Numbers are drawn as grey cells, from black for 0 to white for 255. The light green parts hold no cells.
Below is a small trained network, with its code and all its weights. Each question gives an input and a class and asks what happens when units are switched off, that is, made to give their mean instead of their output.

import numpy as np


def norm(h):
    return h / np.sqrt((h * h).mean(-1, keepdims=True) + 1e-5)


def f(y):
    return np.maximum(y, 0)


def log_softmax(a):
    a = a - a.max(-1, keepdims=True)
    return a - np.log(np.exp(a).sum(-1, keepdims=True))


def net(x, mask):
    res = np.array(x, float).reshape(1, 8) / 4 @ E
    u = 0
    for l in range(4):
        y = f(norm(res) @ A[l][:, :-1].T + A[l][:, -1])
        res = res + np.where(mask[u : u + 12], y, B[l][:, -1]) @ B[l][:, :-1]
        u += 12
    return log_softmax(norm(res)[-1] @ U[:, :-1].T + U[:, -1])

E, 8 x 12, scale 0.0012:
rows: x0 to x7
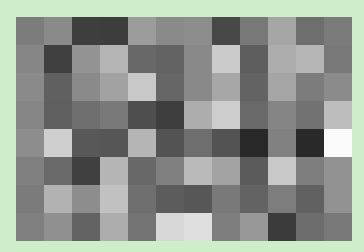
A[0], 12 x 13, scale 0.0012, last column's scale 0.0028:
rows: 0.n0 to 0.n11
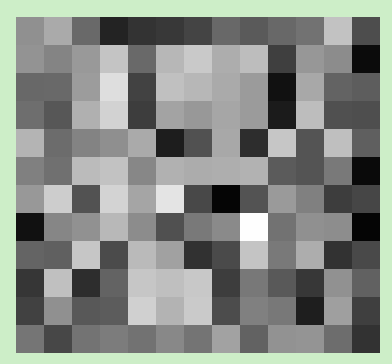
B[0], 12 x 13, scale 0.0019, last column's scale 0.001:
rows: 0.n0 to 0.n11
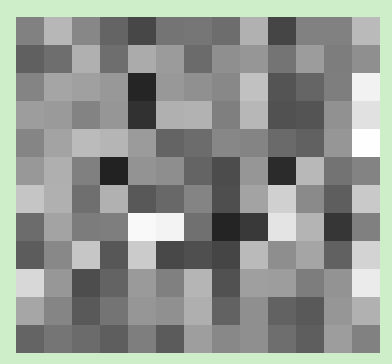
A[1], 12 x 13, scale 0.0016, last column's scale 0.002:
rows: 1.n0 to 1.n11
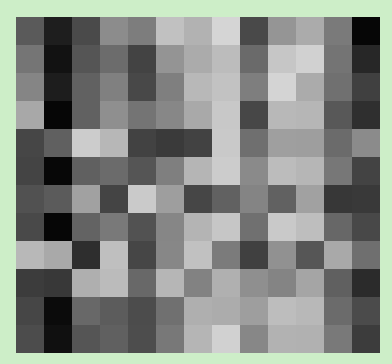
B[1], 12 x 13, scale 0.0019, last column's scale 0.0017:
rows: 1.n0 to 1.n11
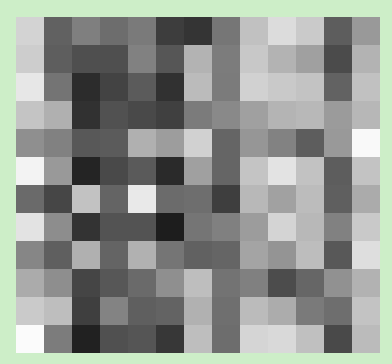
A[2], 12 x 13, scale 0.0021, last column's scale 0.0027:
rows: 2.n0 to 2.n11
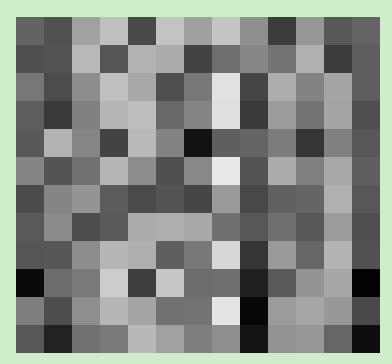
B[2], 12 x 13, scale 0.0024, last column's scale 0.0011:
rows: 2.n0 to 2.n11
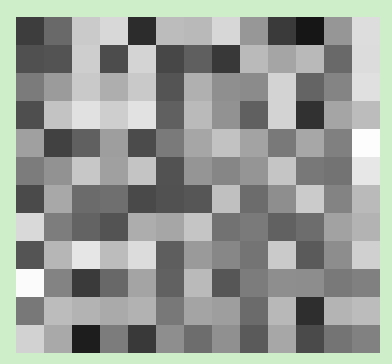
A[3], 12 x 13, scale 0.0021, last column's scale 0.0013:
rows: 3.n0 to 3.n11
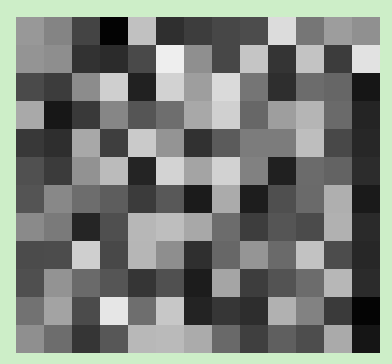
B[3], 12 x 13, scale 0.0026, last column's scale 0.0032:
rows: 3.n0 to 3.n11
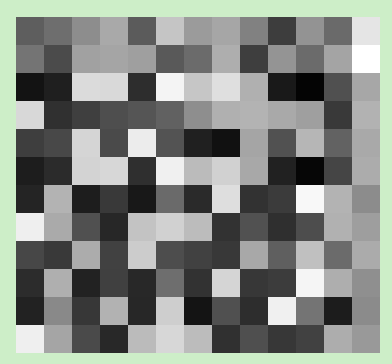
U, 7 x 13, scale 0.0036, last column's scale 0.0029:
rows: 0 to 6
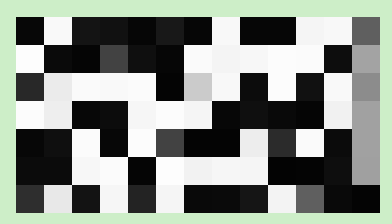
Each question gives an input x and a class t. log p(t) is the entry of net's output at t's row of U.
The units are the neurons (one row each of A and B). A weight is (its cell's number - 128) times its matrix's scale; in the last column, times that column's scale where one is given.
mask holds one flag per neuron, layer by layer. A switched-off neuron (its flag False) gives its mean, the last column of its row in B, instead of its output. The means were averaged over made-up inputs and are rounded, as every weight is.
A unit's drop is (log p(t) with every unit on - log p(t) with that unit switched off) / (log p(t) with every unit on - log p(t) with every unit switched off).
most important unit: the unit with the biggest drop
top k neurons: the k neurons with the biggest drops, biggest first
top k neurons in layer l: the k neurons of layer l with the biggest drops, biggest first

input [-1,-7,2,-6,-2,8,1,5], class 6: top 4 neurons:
[0.n6; 3.n10; 1.n4; 1.n8]
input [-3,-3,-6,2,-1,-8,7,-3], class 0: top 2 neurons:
[3.n9; 1.n8]
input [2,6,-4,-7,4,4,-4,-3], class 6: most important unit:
3.n10
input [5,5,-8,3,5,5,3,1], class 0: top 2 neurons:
[1.n4; 2.n6]
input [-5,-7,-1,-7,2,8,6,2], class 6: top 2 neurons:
[3.n10; 0.n6]
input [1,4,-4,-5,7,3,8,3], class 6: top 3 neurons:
[3.n10; 0.n6; 1.n4]
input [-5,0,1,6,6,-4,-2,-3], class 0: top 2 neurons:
[0.n0; 2.n6]
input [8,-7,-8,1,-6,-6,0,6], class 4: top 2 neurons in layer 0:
[0.n8; 0.n3]
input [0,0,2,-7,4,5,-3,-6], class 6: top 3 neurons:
[0.n6; 3.n10; 3.n1]
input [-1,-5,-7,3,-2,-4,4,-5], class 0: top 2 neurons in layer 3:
[3.n9; 3.n6]
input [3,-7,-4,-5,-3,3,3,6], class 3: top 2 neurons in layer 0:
[0.n9; 0.n10]
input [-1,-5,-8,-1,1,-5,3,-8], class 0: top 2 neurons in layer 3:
[3.n9; 3.n6]
